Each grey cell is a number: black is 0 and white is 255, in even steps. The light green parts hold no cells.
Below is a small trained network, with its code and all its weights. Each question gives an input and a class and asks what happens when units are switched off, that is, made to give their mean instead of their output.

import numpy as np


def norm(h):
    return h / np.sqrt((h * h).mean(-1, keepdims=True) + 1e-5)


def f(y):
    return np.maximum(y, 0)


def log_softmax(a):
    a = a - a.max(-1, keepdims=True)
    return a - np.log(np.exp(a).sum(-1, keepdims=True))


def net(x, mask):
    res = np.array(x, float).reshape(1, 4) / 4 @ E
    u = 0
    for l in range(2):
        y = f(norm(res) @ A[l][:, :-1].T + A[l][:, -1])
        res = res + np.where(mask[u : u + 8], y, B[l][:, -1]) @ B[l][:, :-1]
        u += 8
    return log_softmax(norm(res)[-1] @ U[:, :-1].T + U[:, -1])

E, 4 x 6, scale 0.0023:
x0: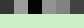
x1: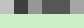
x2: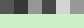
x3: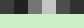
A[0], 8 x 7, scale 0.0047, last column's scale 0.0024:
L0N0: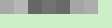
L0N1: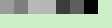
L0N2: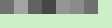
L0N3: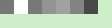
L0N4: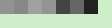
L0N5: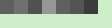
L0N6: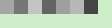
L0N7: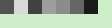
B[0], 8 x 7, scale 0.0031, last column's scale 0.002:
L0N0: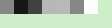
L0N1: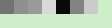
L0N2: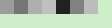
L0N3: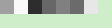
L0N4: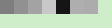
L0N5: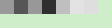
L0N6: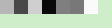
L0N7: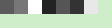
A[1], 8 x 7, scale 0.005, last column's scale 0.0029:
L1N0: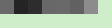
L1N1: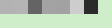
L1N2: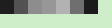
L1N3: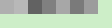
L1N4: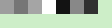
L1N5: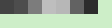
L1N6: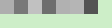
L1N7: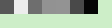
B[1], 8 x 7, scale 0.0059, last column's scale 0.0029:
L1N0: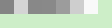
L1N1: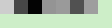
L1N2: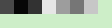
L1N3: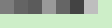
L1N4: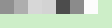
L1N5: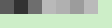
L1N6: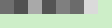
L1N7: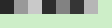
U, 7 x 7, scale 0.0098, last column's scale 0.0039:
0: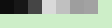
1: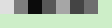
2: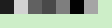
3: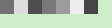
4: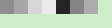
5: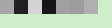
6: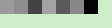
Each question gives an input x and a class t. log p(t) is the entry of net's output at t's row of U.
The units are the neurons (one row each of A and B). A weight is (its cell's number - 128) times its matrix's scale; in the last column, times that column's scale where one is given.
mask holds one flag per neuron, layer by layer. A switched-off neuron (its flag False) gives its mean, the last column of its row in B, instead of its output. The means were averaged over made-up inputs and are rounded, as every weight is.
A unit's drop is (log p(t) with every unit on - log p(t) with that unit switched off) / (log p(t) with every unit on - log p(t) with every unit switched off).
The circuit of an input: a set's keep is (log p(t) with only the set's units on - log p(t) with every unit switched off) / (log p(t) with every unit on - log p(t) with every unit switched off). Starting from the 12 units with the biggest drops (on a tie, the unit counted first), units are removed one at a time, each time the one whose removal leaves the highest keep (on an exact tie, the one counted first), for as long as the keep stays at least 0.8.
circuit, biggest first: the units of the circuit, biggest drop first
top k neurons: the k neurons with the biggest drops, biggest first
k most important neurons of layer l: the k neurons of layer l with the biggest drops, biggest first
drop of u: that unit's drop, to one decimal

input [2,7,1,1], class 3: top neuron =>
(L1N0)
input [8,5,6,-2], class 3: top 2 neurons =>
(L1N0, L0N0)
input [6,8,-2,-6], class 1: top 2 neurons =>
(L1N1, L1N4)
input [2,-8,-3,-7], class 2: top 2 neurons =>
(L1N7, L0N7)
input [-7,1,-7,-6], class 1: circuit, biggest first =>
(L1N1, L0N7, L0N0)
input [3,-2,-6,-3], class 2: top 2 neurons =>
(L0N7, L1N7)
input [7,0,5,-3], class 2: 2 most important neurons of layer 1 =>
(L1N7, L1N5)
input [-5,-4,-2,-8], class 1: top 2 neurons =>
(L1N1, L0N3)
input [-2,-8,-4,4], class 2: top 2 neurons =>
(L1N7, L0N3)
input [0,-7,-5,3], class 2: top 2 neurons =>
(L1N7, L0N3)
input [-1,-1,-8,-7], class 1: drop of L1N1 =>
0.1
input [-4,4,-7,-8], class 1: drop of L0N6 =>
-0.1
